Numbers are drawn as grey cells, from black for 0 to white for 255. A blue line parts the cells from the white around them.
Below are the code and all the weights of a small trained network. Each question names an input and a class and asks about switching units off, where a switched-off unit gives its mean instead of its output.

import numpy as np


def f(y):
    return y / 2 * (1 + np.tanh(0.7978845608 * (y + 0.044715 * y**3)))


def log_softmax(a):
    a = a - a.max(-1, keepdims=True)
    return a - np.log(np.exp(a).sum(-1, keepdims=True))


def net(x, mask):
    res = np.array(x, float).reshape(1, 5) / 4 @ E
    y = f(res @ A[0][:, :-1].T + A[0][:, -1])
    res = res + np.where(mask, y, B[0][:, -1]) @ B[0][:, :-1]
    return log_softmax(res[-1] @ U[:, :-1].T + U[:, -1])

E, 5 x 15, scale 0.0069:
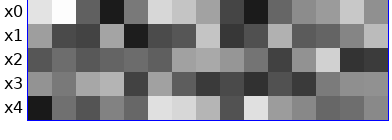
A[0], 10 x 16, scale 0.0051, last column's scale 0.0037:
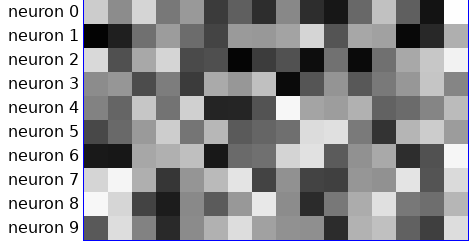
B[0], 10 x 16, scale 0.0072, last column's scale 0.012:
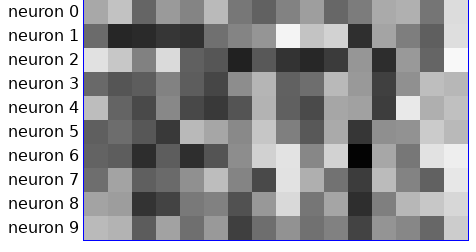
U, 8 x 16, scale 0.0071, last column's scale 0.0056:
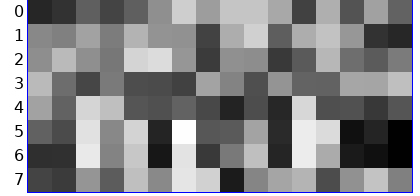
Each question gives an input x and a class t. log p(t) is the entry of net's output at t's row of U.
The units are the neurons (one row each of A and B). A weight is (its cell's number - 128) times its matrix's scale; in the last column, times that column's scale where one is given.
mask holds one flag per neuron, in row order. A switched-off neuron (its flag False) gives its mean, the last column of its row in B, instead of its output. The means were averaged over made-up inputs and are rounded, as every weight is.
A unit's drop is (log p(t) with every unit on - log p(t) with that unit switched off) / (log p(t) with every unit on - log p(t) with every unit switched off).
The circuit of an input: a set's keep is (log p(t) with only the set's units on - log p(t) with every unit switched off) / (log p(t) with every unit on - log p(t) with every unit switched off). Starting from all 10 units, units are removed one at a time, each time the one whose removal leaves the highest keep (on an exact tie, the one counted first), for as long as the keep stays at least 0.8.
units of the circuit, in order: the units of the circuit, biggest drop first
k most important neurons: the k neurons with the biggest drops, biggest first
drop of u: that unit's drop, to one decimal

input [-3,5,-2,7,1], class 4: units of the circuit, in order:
neuron 6; neuron 2; neuron 8
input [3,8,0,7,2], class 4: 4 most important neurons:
neuron 6; neuron 2; neuron 1; neuron 8
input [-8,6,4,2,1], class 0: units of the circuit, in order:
neuron 1
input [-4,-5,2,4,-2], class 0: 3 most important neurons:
neuron 2; neuron 6; neuron 1
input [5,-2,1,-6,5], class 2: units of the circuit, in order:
neuron 6; neuron 4
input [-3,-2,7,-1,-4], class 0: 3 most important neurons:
neuron 2; neuron 1; neuron 6
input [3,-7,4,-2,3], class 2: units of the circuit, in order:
neuron 9; neuron 4
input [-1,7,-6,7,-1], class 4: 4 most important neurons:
neuron 2; neuron 6; neuron 8; neuron 1
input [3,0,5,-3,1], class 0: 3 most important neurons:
neuron 2; neuron 4; neuron 0
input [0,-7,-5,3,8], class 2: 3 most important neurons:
neuron 6; neuron 1; neuron 3
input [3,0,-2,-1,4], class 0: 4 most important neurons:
neuron 2; neuron 4; neuron 0; neuron 3
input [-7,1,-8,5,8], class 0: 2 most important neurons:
neuron 5; neuron 4
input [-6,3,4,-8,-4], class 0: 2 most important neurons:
neuron 2; neuron 1
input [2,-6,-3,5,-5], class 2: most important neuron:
neuron 7
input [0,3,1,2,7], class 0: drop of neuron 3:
-0.1
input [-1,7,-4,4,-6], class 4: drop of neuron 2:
0.2
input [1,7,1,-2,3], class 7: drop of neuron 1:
0.1
